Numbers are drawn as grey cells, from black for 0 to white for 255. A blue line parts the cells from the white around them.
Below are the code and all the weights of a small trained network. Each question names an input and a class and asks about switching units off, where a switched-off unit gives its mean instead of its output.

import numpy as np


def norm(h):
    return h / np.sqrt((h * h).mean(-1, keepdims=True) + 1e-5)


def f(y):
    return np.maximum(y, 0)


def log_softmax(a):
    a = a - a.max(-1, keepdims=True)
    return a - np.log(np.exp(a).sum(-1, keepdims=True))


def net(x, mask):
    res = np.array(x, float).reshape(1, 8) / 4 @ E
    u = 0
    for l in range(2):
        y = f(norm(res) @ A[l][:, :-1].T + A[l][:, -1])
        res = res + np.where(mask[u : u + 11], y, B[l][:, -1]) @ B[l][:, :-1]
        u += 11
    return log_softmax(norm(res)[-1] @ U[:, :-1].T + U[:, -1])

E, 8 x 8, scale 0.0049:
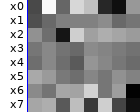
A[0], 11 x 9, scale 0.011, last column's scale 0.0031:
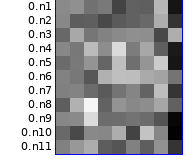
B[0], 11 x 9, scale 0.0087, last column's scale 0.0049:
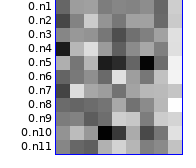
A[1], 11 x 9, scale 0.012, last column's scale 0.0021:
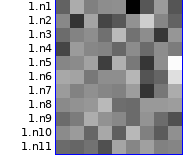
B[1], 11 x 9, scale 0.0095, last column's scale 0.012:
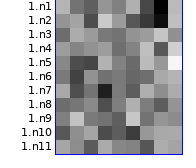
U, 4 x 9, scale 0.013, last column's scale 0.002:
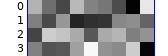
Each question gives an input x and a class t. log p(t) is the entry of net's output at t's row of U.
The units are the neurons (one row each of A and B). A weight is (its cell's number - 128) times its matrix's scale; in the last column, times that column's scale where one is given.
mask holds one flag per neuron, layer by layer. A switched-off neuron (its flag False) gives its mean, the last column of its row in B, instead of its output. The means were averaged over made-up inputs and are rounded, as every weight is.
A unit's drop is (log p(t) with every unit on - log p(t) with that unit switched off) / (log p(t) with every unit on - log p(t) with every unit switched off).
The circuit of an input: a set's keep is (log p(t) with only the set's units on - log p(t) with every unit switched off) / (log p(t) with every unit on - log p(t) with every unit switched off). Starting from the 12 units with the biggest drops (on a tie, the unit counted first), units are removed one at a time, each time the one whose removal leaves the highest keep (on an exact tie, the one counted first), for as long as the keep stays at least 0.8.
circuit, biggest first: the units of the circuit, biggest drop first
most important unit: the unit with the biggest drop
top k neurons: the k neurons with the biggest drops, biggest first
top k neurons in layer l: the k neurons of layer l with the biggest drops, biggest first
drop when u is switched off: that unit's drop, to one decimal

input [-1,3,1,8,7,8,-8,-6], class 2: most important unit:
0.n7
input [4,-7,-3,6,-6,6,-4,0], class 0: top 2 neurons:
(1.n1, 0.n4)
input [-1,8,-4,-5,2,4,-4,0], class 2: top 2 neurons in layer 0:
(0.n2, 0.n7)
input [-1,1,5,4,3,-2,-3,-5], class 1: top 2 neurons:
(0.n5, 0.n10)
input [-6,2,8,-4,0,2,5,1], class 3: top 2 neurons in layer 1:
(1.n1, 1.n4)
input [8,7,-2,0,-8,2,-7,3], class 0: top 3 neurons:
(1.n1, 0.n4, 0.n2)
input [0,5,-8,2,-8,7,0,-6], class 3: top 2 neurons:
(0.n8, 0.n9)
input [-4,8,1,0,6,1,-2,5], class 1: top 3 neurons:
(1.n10, 0.n8, 1.n1)
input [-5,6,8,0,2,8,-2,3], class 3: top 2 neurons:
(0.n6, 1.n1)
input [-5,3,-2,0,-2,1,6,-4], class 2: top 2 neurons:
(0.n4, 1.n1)
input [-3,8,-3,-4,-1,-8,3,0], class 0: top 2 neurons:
(1.n2, 0.n6)
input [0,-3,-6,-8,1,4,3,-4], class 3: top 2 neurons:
(0.n9, 0.n8)
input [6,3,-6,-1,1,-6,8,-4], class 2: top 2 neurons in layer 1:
(1.n2, 1.n3)
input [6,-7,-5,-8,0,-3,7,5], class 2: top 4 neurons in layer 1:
(1.n2, 1.n3, 1.n9, 1.n11)
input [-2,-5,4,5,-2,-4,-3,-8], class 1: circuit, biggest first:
(0.n5)
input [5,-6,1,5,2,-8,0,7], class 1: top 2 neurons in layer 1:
(1.n10, 1.n2)
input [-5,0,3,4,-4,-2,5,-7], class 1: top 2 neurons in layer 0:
(0.n10, 0.n5)
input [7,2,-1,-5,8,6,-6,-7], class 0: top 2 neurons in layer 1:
(1.n1, 1.n10)
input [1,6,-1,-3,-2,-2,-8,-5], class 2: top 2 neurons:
(0.n7, 0.n2)
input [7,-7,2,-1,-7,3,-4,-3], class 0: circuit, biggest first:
(1.n1)
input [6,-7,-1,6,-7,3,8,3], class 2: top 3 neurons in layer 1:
(1.n2, 1.n3, 1.n9)
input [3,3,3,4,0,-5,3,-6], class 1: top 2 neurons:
(0.n5, 0.n10)
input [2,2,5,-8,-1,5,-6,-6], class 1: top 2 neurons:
(0.n5, 0.n4)
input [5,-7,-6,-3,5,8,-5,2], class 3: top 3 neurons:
(0.n11, 0.n4, 1.n2)
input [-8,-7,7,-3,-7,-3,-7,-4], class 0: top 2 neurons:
(1.n2, 0.n9)
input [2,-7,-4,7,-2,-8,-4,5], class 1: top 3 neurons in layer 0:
(0.n6, 0.n4, 0.n8)
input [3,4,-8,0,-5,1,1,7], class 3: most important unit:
0.n9
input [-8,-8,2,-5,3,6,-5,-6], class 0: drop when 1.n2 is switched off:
1.2
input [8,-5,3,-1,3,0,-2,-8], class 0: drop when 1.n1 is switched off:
1.0
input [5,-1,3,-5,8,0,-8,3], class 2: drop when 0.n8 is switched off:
0.0
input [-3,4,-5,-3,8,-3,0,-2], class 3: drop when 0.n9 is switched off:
0.1
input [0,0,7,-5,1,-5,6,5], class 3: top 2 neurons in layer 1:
(1.n6, 1.n4)
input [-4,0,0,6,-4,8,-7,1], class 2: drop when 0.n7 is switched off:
0.2
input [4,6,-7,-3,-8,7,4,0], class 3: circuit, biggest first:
(0.n9)
